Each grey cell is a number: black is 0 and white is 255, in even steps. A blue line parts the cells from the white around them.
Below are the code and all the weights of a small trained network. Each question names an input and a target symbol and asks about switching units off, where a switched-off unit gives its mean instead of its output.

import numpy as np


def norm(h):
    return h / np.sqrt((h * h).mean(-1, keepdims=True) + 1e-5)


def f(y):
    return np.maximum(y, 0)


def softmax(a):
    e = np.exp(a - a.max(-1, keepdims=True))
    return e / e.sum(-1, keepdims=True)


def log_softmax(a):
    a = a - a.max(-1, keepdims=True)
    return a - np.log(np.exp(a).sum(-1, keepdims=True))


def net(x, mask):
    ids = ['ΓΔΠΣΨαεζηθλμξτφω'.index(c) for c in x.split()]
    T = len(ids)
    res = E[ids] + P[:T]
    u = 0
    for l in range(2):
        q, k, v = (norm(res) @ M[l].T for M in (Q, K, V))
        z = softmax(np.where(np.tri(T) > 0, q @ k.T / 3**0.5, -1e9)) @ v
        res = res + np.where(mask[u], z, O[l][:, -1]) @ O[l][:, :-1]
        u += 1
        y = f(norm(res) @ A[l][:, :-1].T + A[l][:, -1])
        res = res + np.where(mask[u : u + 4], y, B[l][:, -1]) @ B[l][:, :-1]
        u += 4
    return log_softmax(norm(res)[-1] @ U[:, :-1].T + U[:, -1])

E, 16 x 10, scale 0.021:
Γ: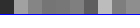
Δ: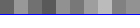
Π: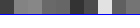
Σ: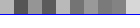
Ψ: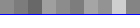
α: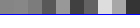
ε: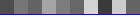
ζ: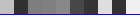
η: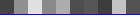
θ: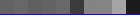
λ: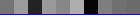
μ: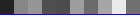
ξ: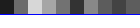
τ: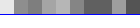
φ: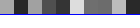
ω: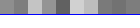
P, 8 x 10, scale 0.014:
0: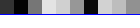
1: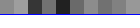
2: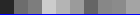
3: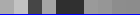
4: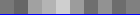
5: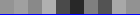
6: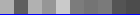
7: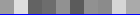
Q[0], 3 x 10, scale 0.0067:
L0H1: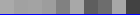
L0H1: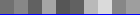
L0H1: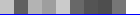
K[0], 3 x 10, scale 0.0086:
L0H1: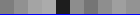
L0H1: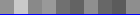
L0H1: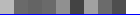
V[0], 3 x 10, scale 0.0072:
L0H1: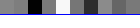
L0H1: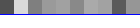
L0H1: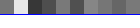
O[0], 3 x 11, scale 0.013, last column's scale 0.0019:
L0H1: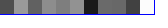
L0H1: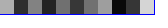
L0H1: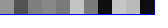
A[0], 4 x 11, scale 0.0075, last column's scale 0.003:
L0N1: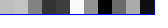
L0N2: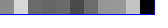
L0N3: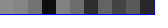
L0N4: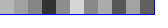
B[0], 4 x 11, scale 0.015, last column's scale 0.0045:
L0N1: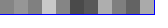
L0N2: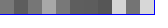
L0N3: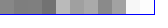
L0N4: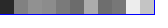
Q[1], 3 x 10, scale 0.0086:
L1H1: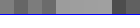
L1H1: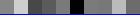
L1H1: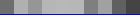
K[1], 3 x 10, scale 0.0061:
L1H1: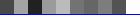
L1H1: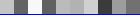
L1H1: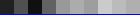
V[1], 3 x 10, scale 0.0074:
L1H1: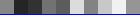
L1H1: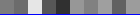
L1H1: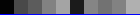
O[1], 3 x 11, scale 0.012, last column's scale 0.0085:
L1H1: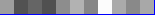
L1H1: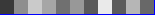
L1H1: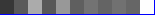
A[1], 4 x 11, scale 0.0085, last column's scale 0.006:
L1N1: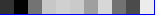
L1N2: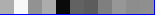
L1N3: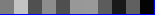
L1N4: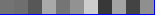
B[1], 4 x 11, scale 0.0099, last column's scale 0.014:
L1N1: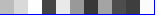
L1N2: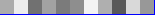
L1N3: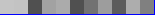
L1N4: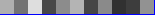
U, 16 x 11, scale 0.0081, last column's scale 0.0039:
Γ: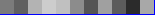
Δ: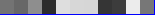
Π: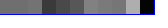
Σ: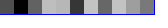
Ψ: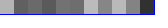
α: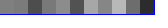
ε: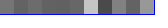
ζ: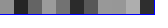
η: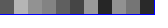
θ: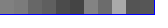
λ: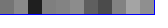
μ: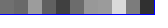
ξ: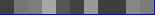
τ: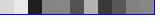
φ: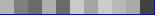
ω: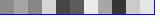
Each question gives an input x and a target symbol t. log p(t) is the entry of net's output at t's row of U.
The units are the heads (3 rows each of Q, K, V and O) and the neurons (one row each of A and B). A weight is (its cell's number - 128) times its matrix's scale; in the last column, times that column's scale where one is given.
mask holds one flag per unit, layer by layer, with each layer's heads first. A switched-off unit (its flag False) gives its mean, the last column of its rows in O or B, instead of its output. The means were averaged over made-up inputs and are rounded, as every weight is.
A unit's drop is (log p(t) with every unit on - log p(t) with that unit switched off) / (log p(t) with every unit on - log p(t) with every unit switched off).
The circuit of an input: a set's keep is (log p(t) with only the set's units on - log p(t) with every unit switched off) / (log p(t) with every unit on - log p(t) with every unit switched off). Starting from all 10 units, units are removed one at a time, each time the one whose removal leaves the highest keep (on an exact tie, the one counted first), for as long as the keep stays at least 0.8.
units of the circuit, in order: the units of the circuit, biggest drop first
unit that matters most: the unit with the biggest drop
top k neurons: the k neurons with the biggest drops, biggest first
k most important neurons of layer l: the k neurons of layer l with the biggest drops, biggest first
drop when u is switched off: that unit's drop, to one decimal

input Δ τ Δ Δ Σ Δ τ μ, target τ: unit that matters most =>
L1H1
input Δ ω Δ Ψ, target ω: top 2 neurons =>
[L0N3, L1N2]
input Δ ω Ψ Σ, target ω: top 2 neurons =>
[L0N3, L1N2]
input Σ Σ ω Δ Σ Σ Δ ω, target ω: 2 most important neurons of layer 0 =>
[L0N1, L0N3]
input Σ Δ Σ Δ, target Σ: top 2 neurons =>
[L1N1, L0N1]
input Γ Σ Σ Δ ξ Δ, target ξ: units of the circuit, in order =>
[L1H1, L1N1]
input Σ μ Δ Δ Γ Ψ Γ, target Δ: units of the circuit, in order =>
[L0N3, L0H1]
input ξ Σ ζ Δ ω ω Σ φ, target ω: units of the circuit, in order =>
[L1H1, L0N3, L1N2]
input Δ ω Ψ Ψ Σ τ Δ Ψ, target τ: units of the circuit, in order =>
[L1H1, L0N4]
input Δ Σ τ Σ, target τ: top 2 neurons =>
[L0N3, L0N1]
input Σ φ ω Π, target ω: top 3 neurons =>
[L1N2, L0N1, L0N3]
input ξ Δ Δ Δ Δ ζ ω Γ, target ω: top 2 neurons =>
[L1N2, L1N1]
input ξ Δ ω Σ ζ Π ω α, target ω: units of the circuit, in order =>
[L1H1, L1N2]
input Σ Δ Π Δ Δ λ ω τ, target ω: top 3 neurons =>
[L1N2, L1N1, L0N2]
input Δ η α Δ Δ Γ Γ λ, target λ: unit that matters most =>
L1N1
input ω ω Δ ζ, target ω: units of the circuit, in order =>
[L1H1, L1N2, L0N3]
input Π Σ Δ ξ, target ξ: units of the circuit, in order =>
[L1N1, L1H1]
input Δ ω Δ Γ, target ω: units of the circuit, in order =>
[L1H1, L1N2]
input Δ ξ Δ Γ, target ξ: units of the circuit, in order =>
[L1H1, L1N1]
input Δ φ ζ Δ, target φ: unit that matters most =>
L1H1
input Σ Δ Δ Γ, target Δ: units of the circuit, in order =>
[L0H1, L0N3]
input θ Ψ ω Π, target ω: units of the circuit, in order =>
[L1H1, L1N2, L0N3]
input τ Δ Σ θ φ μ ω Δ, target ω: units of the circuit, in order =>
[L1H1, L1N1]
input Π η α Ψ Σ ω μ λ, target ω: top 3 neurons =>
[L1N2, L0N3, L1N1]
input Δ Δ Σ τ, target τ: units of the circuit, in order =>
[L1N2, L1H1]
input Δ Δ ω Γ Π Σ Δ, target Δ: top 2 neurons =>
[L0N3, L0N4]
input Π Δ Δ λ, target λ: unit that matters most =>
L0H1
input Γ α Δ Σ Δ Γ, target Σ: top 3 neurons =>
[L1N1, L0N3, L0N1]
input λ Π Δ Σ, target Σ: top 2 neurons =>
[L1N1, L0N2]
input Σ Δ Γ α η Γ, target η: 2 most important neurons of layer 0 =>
[L0N4, L0N2]
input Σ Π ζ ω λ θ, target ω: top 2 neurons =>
[L1N2, L1N1]
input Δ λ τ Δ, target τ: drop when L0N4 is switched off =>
0.1
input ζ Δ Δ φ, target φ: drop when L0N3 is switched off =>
0.0
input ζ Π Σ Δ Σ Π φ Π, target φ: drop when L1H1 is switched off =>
1.3
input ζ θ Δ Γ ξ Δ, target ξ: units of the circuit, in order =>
[L1H1]
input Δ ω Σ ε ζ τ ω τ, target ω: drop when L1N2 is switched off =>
0.3
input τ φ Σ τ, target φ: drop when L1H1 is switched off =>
0.5
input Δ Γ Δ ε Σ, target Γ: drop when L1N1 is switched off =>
0.2
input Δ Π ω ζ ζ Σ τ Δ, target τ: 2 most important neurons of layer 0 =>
[L0N2, L0N3]
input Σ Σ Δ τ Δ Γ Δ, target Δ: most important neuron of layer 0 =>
[L0N3]
